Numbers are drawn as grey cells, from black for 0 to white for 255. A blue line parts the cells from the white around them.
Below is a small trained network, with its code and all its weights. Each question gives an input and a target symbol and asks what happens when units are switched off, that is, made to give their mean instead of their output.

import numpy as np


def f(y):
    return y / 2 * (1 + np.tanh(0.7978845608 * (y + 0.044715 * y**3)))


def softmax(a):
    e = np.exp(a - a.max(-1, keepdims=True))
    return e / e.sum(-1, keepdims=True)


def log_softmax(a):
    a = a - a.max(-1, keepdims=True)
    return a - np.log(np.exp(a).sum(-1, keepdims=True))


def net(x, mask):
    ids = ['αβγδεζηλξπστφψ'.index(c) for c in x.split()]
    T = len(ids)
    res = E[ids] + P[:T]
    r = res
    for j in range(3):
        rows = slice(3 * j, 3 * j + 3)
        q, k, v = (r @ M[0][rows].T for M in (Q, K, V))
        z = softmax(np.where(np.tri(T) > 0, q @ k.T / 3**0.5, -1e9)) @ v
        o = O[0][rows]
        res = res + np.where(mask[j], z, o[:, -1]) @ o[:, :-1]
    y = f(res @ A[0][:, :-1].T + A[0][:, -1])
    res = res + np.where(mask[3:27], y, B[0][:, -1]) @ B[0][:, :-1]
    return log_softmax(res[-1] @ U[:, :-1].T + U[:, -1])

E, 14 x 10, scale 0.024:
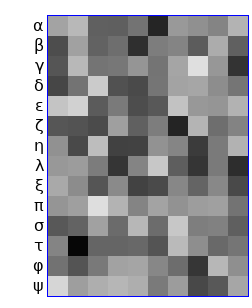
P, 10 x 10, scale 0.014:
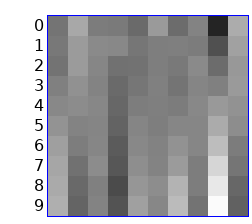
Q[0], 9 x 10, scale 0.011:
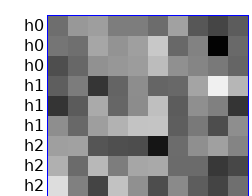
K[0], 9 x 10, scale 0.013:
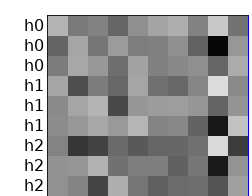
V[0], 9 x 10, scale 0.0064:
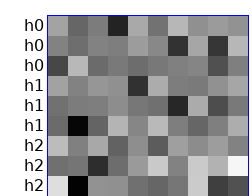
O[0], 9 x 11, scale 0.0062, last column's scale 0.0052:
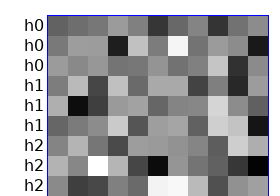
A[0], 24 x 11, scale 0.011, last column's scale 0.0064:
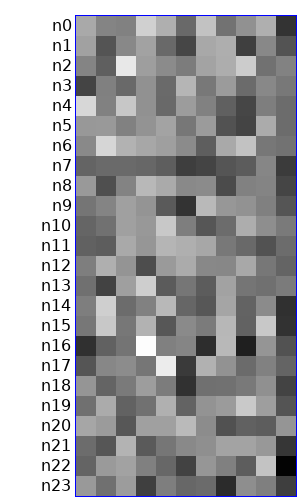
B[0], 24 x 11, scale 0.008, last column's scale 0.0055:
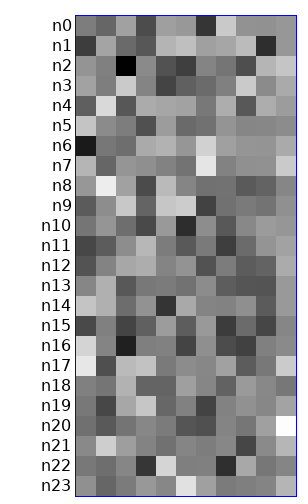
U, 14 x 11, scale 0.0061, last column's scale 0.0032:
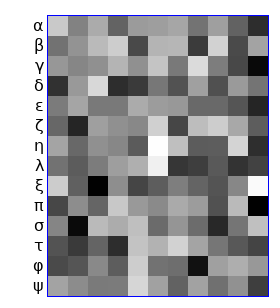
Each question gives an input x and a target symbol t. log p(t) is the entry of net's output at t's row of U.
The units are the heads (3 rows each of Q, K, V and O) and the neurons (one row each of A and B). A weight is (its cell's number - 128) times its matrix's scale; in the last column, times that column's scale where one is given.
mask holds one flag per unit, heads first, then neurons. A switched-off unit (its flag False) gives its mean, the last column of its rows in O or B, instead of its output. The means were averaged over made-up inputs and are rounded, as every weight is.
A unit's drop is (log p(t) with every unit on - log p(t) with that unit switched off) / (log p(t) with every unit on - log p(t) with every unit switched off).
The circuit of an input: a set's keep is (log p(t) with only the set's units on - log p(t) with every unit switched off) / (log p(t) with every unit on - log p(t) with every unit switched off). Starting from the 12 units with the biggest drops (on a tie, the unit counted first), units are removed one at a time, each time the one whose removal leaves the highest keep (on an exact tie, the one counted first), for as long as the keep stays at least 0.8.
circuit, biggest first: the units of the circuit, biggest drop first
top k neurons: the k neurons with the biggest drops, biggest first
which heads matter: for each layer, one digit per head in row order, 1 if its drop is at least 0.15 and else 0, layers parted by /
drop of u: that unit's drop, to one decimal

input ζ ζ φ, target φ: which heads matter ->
110
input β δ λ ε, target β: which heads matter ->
001
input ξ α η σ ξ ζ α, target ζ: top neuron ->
[n19]
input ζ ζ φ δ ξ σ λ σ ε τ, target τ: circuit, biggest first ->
[n1, h2]
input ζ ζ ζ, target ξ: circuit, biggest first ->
[h1, n13]
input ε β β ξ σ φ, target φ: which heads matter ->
000
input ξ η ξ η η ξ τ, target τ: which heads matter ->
000
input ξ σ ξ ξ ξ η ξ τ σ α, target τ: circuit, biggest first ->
[h2, h0, n1]
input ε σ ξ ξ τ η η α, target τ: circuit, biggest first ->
[h2, n1, h0]
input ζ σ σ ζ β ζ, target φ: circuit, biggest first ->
[h0, h2, n10]
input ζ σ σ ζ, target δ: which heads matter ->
110
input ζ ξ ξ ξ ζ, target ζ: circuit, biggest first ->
[h0, n19, h1]
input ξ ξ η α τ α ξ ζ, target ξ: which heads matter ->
000
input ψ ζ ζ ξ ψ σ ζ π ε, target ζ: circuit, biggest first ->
[h1, n0]
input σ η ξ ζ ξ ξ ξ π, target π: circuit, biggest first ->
[n6, n2]
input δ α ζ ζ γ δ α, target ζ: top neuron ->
[n0]
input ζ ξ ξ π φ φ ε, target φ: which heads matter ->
010
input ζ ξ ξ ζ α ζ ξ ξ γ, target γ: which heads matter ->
010
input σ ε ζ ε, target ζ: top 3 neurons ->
[n0, n9, n19]
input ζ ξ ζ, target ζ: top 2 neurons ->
[n19, n3]
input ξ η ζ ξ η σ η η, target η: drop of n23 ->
0.4
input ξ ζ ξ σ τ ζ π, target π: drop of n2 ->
0.2
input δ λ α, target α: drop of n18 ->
0.1
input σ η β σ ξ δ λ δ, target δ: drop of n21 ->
0.1
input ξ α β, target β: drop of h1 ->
0.0
